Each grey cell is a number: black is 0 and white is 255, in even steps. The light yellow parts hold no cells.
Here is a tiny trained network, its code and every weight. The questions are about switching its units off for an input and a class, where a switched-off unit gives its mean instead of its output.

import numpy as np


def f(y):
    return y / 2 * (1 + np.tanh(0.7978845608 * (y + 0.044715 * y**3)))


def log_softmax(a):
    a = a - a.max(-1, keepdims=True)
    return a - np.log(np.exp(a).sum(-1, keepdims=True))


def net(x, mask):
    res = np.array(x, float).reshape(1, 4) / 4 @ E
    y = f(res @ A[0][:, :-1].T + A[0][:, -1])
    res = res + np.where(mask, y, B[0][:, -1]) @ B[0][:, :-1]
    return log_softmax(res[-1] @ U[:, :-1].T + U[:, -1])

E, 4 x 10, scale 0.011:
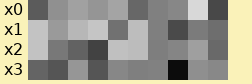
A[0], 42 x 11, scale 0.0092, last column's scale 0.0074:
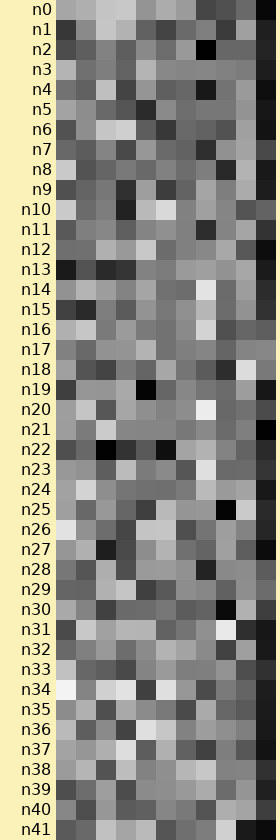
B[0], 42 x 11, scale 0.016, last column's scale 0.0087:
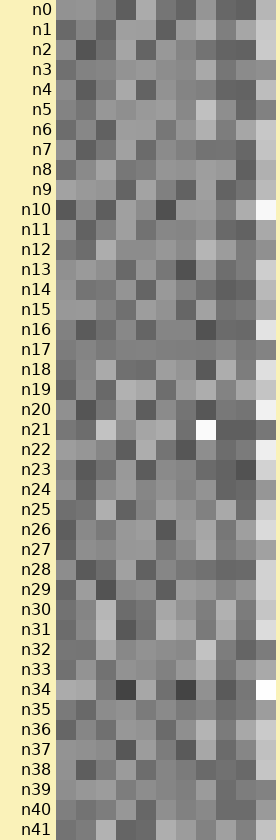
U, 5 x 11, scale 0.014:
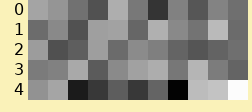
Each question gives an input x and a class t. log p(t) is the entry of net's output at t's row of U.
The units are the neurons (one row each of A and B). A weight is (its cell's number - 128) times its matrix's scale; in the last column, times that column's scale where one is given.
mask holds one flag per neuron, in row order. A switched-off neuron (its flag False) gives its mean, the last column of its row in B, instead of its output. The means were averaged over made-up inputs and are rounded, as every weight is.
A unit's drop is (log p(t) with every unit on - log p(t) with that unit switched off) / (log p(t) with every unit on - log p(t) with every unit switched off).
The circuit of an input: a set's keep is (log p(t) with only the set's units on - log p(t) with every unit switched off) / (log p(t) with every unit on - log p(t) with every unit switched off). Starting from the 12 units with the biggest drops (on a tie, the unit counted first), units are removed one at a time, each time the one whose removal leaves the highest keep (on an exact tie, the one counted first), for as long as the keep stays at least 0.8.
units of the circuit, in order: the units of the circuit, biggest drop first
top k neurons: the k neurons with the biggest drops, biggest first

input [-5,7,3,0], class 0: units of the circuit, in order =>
[n34]
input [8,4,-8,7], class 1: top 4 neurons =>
[n6 n1 n19 n29]
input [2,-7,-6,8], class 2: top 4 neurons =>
[n2 n4 n7 n34]
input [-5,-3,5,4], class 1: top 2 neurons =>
[n10 n31]
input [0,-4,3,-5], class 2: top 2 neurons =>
[n34 n20]
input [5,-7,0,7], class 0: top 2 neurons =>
[n13 n22]
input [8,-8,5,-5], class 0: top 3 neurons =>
[n22 n13 n9]
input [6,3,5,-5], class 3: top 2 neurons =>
[n31 n41]
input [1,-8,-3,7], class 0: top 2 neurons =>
[n22 n13]
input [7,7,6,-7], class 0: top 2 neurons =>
[n34 n37]
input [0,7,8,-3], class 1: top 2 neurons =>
[n10 n26]
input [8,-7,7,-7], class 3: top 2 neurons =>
[n31 n41]
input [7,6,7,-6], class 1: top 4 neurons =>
[n10 n26 n36 n18]
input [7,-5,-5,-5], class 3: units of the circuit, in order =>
[n31]
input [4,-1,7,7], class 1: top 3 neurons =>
[n10 n26 n36]
